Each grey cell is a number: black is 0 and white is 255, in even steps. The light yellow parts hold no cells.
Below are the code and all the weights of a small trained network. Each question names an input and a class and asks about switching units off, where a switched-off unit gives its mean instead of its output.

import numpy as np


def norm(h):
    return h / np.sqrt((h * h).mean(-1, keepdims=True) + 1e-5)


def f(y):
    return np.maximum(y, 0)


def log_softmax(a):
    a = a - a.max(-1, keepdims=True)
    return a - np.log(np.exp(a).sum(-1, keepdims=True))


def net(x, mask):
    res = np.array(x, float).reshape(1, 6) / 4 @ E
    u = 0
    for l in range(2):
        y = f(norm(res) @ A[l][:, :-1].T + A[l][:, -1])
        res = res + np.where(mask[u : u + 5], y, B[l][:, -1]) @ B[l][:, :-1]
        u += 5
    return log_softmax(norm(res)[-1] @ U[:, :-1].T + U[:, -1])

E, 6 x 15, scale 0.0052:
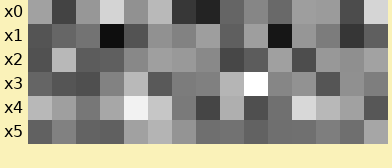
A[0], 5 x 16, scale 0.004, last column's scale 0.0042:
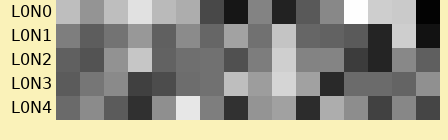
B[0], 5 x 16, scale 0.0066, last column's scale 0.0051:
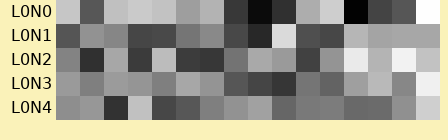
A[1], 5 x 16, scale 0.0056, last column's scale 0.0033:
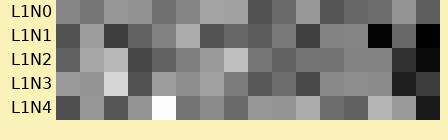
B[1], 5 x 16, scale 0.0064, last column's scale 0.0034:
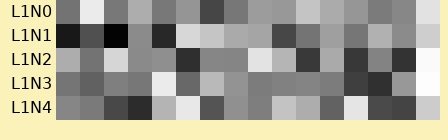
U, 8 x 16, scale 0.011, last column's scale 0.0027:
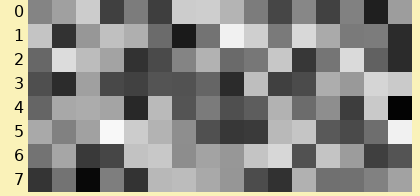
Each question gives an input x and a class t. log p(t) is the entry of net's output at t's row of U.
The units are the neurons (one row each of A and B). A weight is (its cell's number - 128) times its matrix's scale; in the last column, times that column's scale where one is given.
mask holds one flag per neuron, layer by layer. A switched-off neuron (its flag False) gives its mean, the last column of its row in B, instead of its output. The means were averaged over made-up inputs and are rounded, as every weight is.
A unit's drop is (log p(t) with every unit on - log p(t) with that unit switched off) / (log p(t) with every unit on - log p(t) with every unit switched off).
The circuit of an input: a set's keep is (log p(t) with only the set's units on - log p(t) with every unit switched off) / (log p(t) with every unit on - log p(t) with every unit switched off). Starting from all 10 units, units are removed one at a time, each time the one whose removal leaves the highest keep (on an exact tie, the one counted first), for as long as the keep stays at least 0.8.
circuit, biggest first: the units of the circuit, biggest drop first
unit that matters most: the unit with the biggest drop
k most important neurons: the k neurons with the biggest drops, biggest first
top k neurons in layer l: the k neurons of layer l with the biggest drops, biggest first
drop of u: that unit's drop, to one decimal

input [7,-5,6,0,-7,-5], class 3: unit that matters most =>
L0N2
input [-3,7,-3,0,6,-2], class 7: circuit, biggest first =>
L0N4, L1N1
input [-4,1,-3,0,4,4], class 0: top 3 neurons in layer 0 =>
L0N0, L0N2, L0N1
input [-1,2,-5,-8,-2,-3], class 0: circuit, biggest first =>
L0N0, L1N2
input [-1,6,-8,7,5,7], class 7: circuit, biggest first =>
L1N1, L0N4
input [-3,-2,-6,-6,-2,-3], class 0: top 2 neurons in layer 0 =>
L0N0, L0N4
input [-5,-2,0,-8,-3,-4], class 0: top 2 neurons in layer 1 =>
L1N2, L1N3
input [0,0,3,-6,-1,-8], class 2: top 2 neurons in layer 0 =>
L0N0, L0N3
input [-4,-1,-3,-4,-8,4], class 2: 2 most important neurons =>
L1N0, L0N3
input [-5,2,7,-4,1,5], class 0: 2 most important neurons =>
L1N2, L0N4
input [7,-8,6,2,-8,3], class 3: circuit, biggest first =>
L0N2, L0N1
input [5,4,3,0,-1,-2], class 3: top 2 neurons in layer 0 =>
L0N2, L0N1
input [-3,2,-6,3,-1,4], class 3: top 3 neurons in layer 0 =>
L0N0, L0N2, L0N3
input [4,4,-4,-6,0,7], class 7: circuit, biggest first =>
L1N1
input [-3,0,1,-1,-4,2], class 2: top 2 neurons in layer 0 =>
L0N0, L0N3
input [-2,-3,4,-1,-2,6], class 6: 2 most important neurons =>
L0N0, L1N4
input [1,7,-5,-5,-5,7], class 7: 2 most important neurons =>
L1N1, L0N4
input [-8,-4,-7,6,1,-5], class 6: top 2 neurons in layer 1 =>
L1N4, L1N2
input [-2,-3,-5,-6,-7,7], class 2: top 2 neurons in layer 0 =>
L0N0, L0N2
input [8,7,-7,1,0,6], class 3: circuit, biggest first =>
L0N1
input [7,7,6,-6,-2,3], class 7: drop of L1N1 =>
0.5
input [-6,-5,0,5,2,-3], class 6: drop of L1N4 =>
0.2
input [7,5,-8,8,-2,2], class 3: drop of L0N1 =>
0.3
